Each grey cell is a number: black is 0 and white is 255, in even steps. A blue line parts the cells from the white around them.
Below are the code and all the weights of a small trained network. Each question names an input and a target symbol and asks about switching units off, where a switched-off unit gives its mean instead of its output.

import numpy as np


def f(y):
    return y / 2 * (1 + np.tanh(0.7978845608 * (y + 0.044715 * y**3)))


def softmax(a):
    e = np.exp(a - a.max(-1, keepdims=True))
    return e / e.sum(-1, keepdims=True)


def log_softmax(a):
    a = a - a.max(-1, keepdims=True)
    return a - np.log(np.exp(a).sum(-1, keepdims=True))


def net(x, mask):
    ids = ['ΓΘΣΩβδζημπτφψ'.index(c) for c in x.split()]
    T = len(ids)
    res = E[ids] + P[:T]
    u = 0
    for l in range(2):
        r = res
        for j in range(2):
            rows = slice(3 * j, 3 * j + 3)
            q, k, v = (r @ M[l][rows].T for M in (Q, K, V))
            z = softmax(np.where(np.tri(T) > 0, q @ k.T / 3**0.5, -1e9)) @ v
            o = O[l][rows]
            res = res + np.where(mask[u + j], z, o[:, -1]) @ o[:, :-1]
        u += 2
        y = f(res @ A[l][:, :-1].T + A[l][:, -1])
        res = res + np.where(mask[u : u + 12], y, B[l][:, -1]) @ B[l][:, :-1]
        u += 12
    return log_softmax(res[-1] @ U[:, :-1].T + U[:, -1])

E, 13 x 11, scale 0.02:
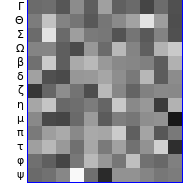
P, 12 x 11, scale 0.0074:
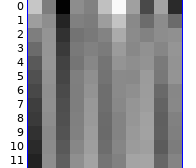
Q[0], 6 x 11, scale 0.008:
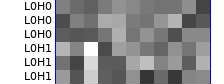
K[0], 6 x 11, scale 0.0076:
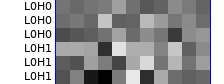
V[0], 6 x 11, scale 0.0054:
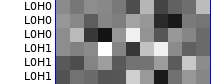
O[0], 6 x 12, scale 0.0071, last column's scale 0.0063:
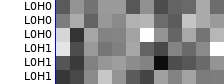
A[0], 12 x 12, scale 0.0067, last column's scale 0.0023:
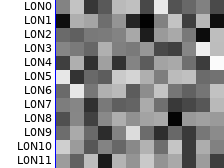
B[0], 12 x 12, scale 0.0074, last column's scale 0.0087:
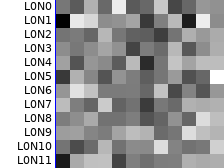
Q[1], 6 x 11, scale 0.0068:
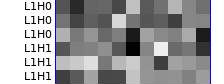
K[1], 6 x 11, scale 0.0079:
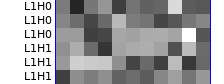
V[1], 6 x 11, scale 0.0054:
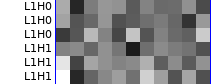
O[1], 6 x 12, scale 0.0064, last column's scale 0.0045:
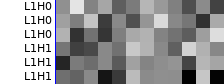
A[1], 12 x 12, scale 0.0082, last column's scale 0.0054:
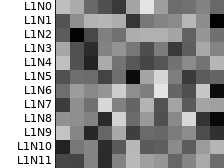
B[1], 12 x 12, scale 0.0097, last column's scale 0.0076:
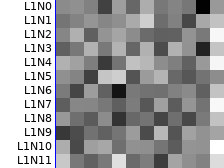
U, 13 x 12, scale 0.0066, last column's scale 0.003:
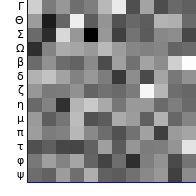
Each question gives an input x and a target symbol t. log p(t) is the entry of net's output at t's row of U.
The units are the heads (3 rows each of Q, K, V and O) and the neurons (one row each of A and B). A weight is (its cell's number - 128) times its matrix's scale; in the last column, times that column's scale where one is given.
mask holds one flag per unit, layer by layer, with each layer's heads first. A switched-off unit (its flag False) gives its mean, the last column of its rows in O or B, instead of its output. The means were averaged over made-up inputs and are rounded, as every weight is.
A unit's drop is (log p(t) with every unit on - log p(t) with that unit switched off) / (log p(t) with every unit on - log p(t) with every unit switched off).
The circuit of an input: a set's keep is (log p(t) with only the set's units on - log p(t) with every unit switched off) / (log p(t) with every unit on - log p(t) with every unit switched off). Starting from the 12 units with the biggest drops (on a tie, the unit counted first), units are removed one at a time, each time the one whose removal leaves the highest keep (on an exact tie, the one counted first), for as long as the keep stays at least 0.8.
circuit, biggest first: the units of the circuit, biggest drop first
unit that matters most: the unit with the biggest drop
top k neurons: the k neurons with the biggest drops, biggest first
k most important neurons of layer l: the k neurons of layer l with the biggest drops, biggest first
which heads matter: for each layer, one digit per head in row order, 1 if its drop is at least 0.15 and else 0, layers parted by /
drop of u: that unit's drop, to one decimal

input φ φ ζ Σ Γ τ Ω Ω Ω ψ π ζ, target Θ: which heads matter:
11 / 01
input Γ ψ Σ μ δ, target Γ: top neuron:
L0N9
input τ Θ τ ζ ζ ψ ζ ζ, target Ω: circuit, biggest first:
L0H1, L1H1, L1N1
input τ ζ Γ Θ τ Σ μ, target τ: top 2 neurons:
L1N9, L0N5
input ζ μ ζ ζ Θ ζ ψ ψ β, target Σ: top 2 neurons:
L1N6, L0N10
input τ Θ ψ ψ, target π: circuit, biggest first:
L0H0, L0N1
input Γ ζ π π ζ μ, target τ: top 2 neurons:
L1N9, L1N4
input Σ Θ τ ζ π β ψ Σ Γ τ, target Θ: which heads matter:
01 / 11
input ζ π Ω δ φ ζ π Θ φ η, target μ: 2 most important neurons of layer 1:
L1N5, L1N6
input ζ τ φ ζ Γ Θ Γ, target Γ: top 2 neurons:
L1N4, L1N3
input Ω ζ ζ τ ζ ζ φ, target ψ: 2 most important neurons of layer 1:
L1N3, L1N6
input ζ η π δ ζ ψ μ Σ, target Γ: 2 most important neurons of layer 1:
L1N3, L1N7
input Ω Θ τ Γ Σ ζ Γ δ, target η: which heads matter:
01 / 00
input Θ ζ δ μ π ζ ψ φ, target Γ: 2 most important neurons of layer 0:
L0N9, L0N5
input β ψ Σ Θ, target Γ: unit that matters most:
L1H1
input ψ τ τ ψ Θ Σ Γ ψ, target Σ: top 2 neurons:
L0N1, L0N10
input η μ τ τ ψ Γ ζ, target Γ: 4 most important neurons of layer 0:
L0N5, L0N10, L0N11, L0N9
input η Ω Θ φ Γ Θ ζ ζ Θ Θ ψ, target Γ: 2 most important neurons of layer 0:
L0N5, L0N11
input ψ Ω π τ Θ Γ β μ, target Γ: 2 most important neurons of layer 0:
L0N9, L0N7
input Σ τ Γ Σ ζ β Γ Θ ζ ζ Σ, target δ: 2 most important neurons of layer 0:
L0N6, L0N10
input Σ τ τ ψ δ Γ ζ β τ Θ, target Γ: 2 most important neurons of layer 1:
L1N0, L1N10
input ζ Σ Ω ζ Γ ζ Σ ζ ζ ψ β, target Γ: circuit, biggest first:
L0H1
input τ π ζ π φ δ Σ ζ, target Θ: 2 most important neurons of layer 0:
L0N5, L0N4
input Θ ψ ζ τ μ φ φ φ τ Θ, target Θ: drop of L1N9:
0.0
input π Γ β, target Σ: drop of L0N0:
0.2
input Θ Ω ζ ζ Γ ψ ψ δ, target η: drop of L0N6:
0.1
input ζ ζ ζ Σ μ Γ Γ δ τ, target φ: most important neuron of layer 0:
L0N10
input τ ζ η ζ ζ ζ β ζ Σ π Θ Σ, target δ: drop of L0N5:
0.1
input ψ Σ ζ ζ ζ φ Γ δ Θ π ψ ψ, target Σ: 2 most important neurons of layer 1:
L1N7, L1N11
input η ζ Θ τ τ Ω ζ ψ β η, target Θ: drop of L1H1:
0.3
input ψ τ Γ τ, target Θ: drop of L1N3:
0.2
